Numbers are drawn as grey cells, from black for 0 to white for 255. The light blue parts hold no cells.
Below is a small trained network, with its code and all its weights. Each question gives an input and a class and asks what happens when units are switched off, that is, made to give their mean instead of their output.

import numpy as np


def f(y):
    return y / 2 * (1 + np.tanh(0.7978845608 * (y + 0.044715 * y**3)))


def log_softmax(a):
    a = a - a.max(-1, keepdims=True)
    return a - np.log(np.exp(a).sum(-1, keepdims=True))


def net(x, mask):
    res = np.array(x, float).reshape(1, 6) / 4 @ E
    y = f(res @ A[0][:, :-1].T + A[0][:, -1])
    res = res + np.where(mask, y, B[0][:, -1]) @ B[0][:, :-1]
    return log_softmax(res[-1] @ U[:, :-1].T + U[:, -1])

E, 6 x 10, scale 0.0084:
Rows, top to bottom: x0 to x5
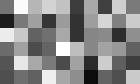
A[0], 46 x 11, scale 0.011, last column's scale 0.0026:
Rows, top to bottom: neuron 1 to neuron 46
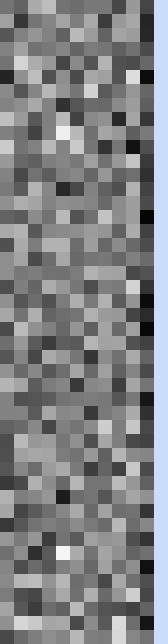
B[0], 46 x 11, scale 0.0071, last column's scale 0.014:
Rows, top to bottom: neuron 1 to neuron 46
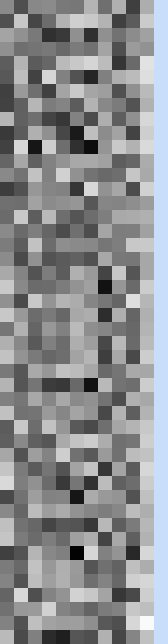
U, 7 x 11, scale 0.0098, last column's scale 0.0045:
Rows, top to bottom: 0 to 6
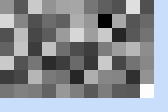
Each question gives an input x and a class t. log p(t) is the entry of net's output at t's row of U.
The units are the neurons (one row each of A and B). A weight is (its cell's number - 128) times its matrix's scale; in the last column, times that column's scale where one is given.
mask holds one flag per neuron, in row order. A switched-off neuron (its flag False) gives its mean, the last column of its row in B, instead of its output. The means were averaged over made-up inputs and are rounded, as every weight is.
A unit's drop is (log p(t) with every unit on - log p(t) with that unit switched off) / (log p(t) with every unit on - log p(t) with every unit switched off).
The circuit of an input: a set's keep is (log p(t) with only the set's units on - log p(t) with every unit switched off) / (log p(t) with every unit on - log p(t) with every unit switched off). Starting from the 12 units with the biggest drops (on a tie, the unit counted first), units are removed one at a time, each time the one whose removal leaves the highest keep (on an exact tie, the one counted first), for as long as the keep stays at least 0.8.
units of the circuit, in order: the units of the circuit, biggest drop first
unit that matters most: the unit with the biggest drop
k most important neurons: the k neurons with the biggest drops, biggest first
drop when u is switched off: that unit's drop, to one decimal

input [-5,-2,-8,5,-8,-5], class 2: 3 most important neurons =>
(neuron 2; neuron 43; neuron 28)
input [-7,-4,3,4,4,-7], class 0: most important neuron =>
(neuron 22)
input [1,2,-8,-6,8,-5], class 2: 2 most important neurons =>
(neuron 5; neuron 32)
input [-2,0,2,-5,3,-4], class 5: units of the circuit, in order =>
(neuron 36; neuron 14)
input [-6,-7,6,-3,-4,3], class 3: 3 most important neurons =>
(neuron 11; neuron 44; neuron 45)
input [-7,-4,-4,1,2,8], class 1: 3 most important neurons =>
(neuron 26; neuron 34; neuron 30)
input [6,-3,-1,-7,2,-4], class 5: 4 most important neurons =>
(neuron 36; neuron 8; neuron 14; neuron 22)
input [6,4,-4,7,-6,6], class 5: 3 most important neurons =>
(neuron 40; neuron 10; neuron 5)
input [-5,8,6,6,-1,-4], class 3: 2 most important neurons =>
(neuron 31; neuron 6)
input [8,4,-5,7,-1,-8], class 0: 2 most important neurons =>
(neuron 45; neuron 42)
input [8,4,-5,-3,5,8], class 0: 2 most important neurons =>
(neuron 33; neuron 45)
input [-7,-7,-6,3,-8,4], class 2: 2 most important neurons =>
(neuron 2; neuron 43)
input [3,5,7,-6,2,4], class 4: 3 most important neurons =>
(neuron 28; neuron 9; neuron 40)
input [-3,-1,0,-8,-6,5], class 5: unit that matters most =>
neuron 14
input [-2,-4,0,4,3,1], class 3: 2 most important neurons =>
(neuron 11; neuron 14)
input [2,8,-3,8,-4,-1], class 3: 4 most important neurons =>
(neuron 6; neuron 16; neuron 31; neuron 14)
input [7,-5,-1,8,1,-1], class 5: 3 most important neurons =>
(neuron 40; neuron 10; neuron 22)
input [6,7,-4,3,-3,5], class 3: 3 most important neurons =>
(neuron 6; neuron 16; neuron 22)
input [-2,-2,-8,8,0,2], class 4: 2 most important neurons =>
(neuron 46; neuron 35)
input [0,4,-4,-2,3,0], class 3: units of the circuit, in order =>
(neuron 6)
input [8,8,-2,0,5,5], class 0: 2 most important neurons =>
(neuron 45; neuron 11)
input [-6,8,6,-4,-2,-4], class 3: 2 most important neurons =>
(neuron 6; neuron 31)
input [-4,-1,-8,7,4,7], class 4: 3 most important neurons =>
(neuron 46; neuron 35; neuron 38)
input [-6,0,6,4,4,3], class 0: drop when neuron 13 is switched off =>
0.2
